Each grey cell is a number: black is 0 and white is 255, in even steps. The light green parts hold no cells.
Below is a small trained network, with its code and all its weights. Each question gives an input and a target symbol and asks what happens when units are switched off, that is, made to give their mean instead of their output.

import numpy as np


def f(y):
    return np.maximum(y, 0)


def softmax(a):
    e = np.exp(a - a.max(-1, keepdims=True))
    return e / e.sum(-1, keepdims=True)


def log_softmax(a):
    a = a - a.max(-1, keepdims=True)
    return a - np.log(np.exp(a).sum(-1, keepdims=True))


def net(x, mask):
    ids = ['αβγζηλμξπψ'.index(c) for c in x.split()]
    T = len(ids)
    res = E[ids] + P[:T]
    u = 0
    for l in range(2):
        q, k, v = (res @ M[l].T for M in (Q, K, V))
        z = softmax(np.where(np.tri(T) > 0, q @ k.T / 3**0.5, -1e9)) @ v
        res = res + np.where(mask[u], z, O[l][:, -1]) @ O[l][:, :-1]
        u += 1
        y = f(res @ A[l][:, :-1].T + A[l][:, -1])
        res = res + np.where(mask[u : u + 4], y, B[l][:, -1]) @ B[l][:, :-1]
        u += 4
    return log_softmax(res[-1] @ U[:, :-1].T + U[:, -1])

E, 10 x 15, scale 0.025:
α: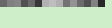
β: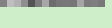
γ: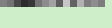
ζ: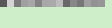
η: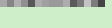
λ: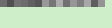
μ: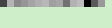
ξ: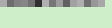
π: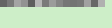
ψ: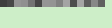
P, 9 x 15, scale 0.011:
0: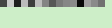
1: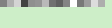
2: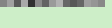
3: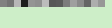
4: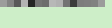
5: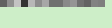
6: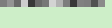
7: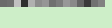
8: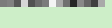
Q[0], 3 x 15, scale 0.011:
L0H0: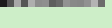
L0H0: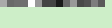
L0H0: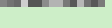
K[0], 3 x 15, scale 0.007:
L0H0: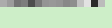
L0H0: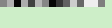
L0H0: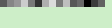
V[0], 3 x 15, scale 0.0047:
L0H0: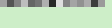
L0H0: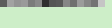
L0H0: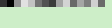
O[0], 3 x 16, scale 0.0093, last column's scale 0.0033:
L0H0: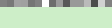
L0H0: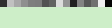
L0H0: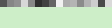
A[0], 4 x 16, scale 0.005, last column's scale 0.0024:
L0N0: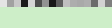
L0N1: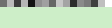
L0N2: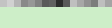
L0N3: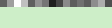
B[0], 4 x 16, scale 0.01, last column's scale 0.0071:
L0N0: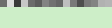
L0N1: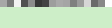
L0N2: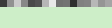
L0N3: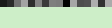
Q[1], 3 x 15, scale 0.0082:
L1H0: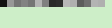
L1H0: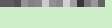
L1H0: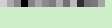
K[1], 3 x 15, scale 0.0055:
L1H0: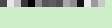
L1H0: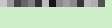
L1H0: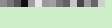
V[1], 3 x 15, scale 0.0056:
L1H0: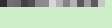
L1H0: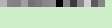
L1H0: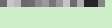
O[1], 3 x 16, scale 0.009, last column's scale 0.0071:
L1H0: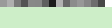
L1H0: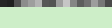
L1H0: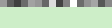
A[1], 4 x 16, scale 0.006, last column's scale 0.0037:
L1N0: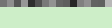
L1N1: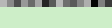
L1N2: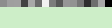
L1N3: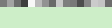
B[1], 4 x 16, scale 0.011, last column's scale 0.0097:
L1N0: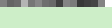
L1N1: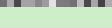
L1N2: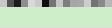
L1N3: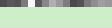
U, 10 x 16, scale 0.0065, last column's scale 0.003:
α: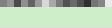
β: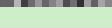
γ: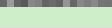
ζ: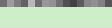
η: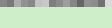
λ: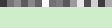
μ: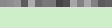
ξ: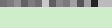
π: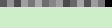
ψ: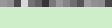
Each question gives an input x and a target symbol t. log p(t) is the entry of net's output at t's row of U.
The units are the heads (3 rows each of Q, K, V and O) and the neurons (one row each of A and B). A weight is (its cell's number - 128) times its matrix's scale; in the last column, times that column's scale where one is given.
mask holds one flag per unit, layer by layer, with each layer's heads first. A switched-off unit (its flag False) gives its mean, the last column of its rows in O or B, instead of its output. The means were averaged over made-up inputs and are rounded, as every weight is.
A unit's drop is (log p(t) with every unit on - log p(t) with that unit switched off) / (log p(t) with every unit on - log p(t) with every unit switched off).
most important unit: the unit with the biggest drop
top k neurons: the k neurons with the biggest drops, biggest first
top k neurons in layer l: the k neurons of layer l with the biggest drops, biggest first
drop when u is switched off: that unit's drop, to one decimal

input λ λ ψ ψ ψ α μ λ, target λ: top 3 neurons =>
L1N1, L1N0, L1N2
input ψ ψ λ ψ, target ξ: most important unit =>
L0H0
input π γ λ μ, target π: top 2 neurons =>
L1N2, L0N1
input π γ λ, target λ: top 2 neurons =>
L1N1, L0N0
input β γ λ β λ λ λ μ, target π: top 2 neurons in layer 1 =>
L1N2, L1N0
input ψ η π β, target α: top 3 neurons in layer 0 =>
L0N3, L0N0, L0N2
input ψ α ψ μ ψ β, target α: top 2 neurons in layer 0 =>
L0N3, L0N1
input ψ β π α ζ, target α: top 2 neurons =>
L0N1, L1N2
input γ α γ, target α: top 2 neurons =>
L0N1, L1N0
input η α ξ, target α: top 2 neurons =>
L0N1, L1N0
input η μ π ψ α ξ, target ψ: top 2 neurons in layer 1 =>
L1N2, L1N1
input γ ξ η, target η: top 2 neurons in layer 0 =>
L0N0, L0N3
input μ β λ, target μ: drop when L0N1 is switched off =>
0.1
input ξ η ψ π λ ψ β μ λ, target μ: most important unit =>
L1H0
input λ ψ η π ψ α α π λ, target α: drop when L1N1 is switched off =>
0.1
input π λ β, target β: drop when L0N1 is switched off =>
0.4
